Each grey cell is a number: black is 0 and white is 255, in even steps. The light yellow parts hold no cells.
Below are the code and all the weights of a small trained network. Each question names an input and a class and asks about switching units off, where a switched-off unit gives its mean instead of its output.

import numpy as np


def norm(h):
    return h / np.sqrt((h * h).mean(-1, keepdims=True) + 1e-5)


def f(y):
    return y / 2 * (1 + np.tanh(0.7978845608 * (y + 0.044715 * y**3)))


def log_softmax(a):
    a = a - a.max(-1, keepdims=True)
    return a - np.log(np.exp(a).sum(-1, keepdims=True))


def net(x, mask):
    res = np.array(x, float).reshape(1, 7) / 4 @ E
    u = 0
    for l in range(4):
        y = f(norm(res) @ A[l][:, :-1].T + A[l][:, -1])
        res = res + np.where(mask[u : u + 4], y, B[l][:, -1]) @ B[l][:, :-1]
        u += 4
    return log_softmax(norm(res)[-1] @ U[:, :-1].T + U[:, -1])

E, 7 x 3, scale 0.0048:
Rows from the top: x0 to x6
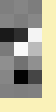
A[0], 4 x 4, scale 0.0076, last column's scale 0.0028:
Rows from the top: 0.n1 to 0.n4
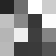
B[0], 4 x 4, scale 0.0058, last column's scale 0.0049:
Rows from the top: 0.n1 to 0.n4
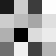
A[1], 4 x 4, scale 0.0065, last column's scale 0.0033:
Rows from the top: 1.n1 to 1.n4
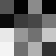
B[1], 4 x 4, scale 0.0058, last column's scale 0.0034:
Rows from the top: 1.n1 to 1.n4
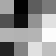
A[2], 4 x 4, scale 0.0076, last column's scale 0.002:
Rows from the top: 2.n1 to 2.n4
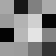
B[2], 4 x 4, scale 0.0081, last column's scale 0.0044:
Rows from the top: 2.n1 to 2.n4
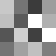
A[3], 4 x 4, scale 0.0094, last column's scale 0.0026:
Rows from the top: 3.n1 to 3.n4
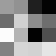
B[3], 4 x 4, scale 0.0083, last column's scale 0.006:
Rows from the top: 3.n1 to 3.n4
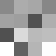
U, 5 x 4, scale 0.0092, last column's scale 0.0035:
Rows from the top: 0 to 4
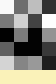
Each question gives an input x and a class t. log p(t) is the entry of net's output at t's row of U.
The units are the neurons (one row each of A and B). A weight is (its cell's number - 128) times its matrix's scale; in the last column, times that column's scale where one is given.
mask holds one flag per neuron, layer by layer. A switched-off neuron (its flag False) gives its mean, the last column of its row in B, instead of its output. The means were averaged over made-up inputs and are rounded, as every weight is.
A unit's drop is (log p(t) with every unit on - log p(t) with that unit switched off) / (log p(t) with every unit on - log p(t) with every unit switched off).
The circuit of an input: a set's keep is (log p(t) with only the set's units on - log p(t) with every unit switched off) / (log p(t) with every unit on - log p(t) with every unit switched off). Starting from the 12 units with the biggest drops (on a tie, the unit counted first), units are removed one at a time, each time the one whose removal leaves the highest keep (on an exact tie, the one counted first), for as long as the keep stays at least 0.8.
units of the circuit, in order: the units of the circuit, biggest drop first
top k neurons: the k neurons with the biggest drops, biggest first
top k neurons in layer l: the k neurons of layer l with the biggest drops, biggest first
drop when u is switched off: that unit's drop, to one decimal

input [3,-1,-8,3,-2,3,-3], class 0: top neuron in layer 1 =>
(1.n4)
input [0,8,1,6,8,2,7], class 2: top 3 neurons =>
(0.n1, 0.n2, 1.n3)
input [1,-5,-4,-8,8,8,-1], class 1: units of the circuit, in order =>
(3.n3, 0.n4, 0.n3)
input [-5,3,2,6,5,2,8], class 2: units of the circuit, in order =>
(0.n1, 0.n2, 1.n3)
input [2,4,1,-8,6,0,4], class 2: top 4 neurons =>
(3.n4, 0.n3, 2.n2, 0.n4)
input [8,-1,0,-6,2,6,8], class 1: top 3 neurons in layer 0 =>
(0.n4, 0.n3, 0.n1)
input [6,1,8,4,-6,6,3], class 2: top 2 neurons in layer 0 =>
(0.n1, 0.n3)
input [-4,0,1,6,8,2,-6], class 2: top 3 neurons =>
(0.n1, 0.n2, 1.n3)
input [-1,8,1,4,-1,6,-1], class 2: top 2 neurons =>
(0.n3, 3.n4)
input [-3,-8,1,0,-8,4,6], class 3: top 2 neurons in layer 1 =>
(1.n2, 1.n3)
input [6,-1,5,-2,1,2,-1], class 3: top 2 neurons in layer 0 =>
(0.n4, 0.n2)
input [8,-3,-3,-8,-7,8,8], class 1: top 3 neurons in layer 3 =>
(3.n3, 3.n1, 3.n4)
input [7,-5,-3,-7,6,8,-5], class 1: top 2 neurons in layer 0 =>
(0.n4, 0.n3)
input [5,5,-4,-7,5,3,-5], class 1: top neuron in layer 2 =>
(2.n2)
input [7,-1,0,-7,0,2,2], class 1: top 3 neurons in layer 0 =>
(0.n4, 0.n1, 0.n3)
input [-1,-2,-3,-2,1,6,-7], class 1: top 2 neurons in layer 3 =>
(3.n3, 3.n4)
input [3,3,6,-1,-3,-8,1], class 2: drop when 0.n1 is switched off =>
0.3
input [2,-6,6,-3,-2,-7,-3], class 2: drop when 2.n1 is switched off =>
0.0
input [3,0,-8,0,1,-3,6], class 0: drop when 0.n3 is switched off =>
0.2
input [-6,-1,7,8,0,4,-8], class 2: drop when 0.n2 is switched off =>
0.1
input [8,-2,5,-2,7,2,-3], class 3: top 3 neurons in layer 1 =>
(1.n2, 1.n1, 1.n4)
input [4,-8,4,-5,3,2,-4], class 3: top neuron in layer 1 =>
(1.n1)
